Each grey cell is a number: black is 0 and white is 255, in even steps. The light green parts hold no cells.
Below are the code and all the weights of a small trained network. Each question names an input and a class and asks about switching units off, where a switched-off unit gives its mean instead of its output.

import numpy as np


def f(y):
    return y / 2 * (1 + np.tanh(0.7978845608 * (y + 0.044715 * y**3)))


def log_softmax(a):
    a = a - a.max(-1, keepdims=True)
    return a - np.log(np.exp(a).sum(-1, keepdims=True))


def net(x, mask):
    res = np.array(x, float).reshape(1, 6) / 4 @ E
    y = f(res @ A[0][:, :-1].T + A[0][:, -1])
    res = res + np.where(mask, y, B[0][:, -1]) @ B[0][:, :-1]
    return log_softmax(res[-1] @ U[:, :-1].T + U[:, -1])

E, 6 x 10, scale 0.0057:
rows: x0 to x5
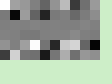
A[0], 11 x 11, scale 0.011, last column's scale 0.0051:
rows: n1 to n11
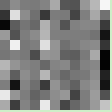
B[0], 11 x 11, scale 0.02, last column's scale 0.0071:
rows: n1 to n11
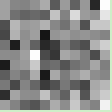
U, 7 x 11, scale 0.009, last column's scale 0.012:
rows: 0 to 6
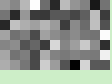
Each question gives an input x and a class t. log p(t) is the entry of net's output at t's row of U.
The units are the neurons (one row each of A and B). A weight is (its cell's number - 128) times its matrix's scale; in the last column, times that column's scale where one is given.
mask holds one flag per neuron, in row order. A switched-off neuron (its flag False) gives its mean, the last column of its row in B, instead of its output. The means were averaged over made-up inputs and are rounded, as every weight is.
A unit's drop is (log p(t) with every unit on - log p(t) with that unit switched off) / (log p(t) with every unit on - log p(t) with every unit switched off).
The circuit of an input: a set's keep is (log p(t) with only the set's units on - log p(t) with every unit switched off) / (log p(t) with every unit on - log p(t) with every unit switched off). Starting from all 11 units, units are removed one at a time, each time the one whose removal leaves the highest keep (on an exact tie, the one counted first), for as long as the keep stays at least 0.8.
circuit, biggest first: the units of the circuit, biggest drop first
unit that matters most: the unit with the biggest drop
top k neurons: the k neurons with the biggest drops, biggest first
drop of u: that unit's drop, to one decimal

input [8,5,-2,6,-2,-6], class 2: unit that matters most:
n10
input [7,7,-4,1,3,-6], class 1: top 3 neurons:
n9; n3; n1
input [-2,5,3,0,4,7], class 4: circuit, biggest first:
n1; n2
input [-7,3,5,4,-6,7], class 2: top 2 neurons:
n3; n11
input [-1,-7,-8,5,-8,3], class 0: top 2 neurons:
n6; n1
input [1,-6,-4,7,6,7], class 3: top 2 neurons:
n1; n6
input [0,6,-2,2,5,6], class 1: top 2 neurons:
n1; n11
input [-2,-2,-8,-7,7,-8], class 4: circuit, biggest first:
n1; n4; n11
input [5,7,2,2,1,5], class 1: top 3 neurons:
n9; n11; n1
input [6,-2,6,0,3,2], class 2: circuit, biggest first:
n1; n10
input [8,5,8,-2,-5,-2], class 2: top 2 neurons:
n10; n7
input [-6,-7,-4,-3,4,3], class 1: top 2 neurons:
n5; n1
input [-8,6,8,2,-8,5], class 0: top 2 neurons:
n1; n6
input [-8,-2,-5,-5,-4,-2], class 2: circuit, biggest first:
n3
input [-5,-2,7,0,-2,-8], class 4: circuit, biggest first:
n11; n8
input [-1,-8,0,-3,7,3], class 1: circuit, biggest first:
n5; n1
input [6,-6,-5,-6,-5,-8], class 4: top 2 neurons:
n11; n8
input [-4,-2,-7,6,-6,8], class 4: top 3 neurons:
n2; n10; n9
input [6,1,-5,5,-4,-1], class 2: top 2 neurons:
n10; n7
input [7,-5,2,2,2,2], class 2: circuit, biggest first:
n10
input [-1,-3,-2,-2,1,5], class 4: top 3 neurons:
n2; n1; n10
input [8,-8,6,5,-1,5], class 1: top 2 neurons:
n5; n3
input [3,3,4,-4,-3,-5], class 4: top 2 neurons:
n11; n8
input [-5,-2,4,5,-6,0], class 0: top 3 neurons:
n6; n1; n10
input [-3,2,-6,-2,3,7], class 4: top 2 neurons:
n2; n1
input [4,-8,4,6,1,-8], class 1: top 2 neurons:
n5; n2
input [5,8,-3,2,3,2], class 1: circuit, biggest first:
n9
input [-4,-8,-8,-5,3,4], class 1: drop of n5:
0.6
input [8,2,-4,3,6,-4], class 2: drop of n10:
0.3
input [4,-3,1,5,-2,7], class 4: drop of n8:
-0.1
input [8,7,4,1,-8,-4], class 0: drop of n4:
0.0
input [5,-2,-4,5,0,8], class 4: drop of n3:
0.1
